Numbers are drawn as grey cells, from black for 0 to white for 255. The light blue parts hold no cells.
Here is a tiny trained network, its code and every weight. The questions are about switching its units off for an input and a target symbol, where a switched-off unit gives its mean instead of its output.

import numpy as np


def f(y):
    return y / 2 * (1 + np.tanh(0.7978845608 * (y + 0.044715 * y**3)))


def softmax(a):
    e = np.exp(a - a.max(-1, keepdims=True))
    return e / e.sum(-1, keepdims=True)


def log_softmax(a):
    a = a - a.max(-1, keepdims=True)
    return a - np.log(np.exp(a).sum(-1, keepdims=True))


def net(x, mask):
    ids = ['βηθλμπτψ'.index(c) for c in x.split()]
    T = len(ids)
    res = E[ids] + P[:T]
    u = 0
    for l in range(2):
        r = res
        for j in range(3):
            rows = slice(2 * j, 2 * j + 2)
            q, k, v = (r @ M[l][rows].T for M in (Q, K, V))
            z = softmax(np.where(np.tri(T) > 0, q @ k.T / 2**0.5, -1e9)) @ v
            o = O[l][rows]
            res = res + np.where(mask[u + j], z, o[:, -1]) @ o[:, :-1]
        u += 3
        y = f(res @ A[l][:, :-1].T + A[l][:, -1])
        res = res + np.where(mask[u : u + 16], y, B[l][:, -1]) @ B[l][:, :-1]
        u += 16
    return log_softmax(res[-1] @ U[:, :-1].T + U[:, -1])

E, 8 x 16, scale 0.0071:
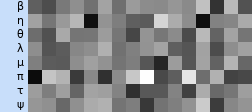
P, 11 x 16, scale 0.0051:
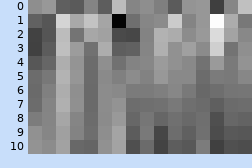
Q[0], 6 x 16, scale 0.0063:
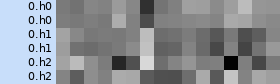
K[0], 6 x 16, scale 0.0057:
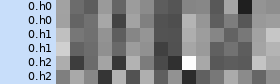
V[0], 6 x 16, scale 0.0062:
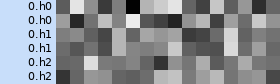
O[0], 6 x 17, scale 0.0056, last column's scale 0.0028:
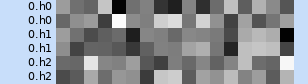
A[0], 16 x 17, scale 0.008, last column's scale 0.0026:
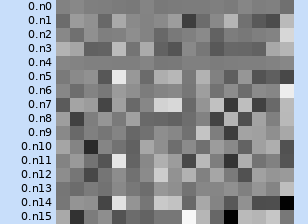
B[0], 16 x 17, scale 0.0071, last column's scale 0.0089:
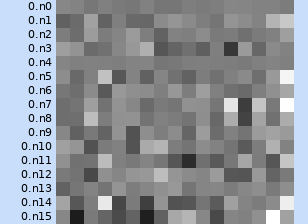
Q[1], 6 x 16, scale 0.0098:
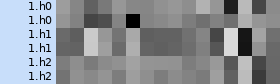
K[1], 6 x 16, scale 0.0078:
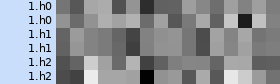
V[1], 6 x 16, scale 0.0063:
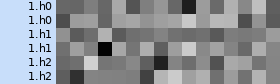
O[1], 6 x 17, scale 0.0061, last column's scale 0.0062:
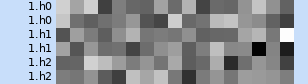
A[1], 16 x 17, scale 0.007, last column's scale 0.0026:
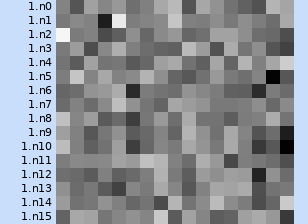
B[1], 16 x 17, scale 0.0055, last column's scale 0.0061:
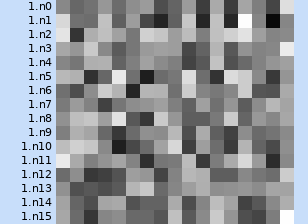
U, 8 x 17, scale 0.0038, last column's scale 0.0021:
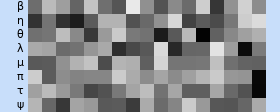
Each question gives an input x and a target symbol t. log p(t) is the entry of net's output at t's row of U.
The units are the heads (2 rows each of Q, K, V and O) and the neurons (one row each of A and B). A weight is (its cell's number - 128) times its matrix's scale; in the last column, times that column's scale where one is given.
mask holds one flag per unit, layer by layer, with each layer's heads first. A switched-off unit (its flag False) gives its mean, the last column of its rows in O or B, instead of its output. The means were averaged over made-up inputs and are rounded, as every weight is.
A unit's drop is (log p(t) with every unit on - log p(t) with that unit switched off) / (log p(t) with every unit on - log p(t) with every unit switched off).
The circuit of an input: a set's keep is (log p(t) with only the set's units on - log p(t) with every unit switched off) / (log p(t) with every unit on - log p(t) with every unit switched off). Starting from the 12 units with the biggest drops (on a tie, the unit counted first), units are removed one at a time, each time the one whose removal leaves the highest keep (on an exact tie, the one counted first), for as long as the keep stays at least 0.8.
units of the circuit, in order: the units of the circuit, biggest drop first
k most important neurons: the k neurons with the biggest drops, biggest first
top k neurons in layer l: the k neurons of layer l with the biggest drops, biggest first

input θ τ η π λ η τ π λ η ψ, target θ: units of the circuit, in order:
[1.h2]
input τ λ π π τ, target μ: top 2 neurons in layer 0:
[0.n3 0.n7]
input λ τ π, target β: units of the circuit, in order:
[0.n7 0.h0]
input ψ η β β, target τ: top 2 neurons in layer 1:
[1.n10 1.n9]
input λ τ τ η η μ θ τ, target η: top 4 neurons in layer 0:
[0.n7 0.n15 0.n12 0.n14]
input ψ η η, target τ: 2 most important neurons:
[0.n7 0.n14]
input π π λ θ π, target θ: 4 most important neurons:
[0.n7 0.n8 0.n14 0.n15]
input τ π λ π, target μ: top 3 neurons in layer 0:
[0.n7 0.n3 0.n14]
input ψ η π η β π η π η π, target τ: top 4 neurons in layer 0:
[0.n14 0.n3 0.n5 0.n10]
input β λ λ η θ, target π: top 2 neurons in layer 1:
[1.n2 1.n13]
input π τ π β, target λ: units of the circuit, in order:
[0.h0 1.h0 1.h1]
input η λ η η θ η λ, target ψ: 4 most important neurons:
[0.n14 0.n5 0.n11 1.n14]
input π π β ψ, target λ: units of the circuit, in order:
[0.h0 1.h0 1.h1]
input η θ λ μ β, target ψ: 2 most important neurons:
[0.n14 0.n5]
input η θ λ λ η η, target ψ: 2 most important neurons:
[0.n7 0.n14]
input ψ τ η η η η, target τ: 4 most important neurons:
[0.n7 0.n14 1.n10 0.n3]
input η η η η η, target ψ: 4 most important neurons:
[0.n14 0.n7 0.n5 0.n11]
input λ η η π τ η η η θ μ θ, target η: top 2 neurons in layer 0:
[0.n7 0.n11]
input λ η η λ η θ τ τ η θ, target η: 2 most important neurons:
[0.n15 1.n12]
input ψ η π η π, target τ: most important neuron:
[0.n7]
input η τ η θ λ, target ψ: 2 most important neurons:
[0.n14 0.n5]
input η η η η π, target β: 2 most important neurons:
[0.n7 1.n0]
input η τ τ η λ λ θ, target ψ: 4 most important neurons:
[0.n14 0.n5 0.n11 1.n14]
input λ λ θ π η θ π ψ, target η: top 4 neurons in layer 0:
[0.n7 0.n15 0.n12 0.n14]
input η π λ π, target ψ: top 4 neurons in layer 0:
[0.n7 0.n14 0.n5 0.n11]
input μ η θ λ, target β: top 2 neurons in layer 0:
[0.n11 0.n7]
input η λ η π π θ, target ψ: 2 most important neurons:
[0.n14 0.n7]
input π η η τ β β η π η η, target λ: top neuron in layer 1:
[1.n5]
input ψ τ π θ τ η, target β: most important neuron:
[0.n15]
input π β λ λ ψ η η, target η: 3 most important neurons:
[0.n15 0.n10 0.n7]
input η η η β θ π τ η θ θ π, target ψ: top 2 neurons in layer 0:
[0.n14 0.n7]
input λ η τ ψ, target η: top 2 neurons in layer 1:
[1.n12 1.n13]
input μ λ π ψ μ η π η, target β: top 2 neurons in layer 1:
[1.n8 1.n0]
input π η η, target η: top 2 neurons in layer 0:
[0.n15 0.n7]
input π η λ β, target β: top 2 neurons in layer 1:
[1.n0 1.n12]
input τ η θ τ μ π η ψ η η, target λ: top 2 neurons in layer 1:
[1.n11 1.n5]
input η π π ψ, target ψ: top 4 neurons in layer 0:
[0.n14 0.n5 0.n11 0.n7]
